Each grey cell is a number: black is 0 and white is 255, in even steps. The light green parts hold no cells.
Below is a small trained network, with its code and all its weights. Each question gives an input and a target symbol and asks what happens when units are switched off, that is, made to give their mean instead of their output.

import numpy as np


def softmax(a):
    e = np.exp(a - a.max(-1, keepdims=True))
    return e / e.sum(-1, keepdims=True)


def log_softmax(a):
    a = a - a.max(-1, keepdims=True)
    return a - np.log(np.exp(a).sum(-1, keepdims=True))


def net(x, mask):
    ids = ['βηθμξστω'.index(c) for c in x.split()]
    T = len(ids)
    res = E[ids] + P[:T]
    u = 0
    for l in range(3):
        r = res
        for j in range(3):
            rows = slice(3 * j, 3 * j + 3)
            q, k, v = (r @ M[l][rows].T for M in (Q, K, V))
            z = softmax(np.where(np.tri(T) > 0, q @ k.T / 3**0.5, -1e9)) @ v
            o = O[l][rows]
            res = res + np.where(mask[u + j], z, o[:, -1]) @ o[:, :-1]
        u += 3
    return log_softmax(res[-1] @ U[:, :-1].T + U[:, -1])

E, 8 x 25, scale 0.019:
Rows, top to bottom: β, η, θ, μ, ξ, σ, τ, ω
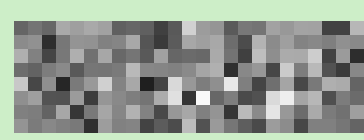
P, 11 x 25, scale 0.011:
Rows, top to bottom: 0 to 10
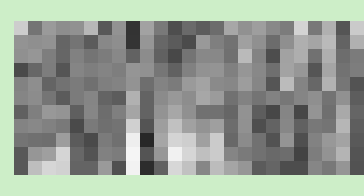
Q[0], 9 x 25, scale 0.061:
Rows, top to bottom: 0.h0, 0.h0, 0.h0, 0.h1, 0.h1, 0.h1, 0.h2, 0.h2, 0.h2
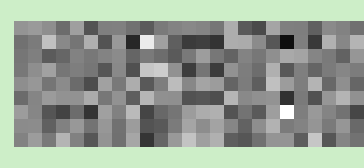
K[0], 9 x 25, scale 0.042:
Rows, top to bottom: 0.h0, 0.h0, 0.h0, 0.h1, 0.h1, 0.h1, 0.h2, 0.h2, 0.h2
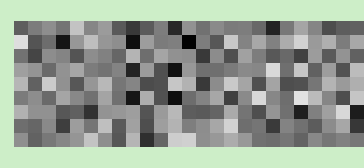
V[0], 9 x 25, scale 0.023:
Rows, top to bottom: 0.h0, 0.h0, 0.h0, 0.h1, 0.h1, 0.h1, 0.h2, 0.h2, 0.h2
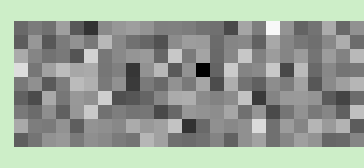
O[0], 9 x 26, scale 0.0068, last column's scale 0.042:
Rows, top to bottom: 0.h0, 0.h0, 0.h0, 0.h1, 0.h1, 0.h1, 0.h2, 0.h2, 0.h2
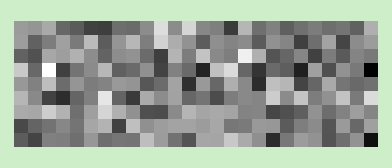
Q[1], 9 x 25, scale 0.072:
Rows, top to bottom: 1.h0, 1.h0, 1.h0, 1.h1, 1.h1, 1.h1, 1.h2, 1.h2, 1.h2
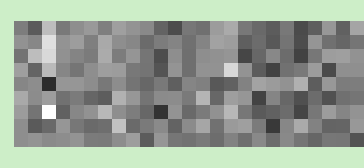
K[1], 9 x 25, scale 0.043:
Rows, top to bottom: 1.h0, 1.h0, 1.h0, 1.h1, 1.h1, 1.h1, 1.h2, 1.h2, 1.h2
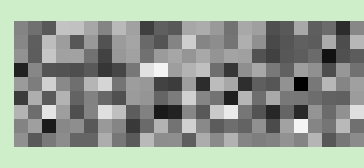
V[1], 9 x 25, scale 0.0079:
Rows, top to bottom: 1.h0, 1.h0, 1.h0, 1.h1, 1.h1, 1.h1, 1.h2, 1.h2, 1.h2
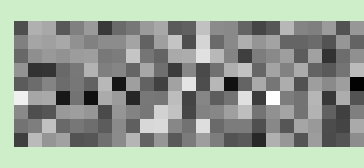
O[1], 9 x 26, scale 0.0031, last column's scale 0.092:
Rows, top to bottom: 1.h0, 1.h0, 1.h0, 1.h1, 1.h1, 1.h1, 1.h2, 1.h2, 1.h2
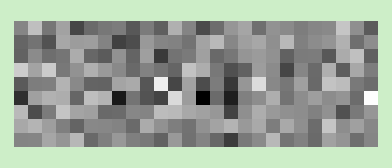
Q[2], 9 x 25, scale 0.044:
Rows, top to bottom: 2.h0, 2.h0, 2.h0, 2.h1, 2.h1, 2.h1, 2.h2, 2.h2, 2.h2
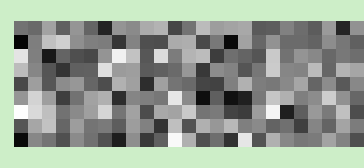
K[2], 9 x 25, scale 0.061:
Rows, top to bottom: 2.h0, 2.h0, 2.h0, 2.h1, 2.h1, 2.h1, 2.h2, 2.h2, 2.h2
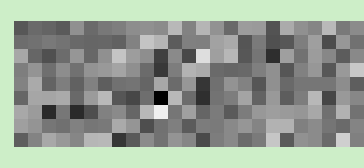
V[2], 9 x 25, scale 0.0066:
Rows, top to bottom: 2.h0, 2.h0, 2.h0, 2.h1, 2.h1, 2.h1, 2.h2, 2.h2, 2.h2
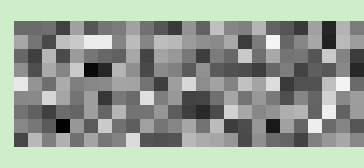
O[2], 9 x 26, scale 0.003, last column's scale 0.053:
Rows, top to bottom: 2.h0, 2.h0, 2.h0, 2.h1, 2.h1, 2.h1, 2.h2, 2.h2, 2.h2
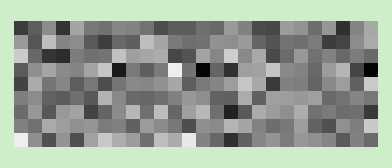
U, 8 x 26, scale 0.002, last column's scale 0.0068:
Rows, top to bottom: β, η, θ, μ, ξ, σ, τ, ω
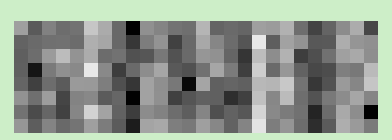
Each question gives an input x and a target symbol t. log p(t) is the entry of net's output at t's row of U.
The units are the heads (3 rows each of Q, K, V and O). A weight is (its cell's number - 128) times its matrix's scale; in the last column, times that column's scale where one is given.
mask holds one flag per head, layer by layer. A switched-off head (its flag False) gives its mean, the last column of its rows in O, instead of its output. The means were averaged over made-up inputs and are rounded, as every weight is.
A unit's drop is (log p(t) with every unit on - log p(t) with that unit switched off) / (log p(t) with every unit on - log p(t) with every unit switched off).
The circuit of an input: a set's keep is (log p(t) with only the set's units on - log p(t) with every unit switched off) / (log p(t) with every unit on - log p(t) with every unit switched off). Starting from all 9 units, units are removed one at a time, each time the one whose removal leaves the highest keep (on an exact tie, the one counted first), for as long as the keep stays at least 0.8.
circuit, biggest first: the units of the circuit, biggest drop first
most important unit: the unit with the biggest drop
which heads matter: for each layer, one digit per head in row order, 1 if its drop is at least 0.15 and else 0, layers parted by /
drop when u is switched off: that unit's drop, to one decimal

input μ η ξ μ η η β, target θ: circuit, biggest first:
0.h2, 2.h0, 1.h1
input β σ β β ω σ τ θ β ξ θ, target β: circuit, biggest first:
0.h2, 1.h1, 0.h0, 1.h2
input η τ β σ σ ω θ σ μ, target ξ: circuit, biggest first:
0.h2
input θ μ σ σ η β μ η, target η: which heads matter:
010 / 000 / 000
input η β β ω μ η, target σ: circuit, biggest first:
0.h2, 0.h0
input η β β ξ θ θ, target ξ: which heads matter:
010 / 010 / 000
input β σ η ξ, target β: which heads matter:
011 / 010 / 010
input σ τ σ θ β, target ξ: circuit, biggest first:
0.h1, 0.h2
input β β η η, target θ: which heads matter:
011 / 000 / 000
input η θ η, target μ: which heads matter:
101 / 000 / 010
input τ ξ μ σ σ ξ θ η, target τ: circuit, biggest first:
0.h1, 0.h2, 2.h0, 0.h0
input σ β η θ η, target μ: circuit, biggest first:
0.h1, 0.h2
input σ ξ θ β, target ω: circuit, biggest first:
2.h0, 0.h2, 1.h2
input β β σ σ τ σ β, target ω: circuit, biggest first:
0.h0
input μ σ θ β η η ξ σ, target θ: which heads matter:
101 / 010 / 100
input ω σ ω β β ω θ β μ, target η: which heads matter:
010 / 000 / 100
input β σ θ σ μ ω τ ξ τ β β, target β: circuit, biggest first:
0.h2, 1.h1
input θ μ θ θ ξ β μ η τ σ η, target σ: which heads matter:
111 / 001 / 110
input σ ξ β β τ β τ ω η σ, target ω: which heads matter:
001 / 000 / 110
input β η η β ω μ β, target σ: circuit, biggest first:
0.h2
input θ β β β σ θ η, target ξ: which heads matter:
011 / 000 / 100
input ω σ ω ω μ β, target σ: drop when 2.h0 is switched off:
-0.1
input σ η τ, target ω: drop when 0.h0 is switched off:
0.6
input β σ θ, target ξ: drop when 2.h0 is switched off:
0.0
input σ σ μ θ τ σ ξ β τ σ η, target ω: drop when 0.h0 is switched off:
0.2
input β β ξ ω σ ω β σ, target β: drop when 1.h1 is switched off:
0.5
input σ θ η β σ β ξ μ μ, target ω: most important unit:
2.h0
